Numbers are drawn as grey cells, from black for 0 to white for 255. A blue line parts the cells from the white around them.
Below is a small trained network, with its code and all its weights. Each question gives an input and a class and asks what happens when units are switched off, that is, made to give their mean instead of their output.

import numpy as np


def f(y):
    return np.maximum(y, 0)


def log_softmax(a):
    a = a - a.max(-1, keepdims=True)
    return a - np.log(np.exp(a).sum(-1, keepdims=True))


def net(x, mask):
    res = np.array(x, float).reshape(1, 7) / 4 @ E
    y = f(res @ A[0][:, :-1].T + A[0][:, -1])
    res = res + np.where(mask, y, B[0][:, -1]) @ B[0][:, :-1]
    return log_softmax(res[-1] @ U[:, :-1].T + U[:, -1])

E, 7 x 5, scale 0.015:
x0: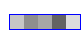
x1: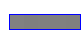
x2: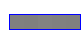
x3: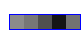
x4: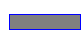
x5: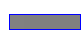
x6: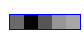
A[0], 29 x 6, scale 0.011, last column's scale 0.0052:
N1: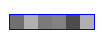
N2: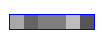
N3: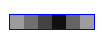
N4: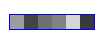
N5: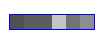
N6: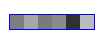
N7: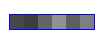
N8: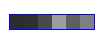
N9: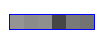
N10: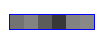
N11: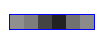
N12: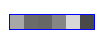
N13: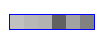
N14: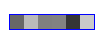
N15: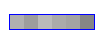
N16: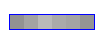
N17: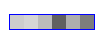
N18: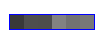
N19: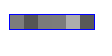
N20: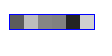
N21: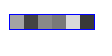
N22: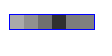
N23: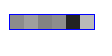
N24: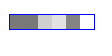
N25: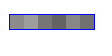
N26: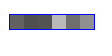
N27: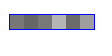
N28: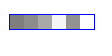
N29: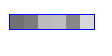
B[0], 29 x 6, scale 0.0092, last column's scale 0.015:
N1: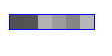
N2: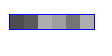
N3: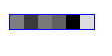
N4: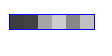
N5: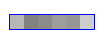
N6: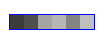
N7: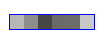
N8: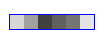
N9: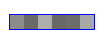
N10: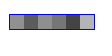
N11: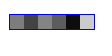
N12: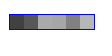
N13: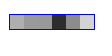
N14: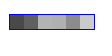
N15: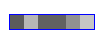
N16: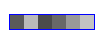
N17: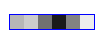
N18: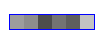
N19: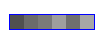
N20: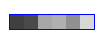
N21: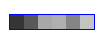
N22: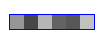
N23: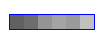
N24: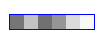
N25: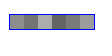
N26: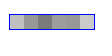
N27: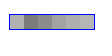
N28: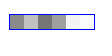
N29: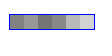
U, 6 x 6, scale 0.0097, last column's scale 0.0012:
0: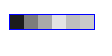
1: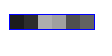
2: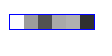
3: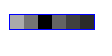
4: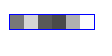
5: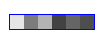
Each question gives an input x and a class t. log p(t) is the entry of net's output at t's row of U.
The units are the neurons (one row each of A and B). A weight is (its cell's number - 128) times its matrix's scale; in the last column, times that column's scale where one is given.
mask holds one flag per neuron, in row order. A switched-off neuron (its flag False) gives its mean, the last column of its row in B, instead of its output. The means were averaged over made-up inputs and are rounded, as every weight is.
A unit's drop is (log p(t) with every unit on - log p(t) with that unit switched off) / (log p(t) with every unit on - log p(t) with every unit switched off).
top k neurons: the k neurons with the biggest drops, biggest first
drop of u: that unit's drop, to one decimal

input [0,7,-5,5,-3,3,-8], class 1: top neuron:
N20
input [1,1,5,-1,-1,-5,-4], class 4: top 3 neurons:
N17, N4, N21
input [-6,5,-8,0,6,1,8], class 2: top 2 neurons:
N26, N5
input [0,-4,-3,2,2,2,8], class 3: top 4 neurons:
N8, N7, N18, N20
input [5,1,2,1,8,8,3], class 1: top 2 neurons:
N28, N24
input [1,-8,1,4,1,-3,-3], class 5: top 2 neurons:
N4, N21
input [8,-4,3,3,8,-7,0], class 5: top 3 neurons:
N17, N13, N20
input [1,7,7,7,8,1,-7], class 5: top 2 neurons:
N17, N13
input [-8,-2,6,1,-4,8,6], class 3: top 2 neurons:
N28, N18
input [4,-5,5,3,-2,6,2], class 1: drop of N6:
0.0
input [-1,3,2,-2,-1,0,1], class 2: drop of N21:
0.1
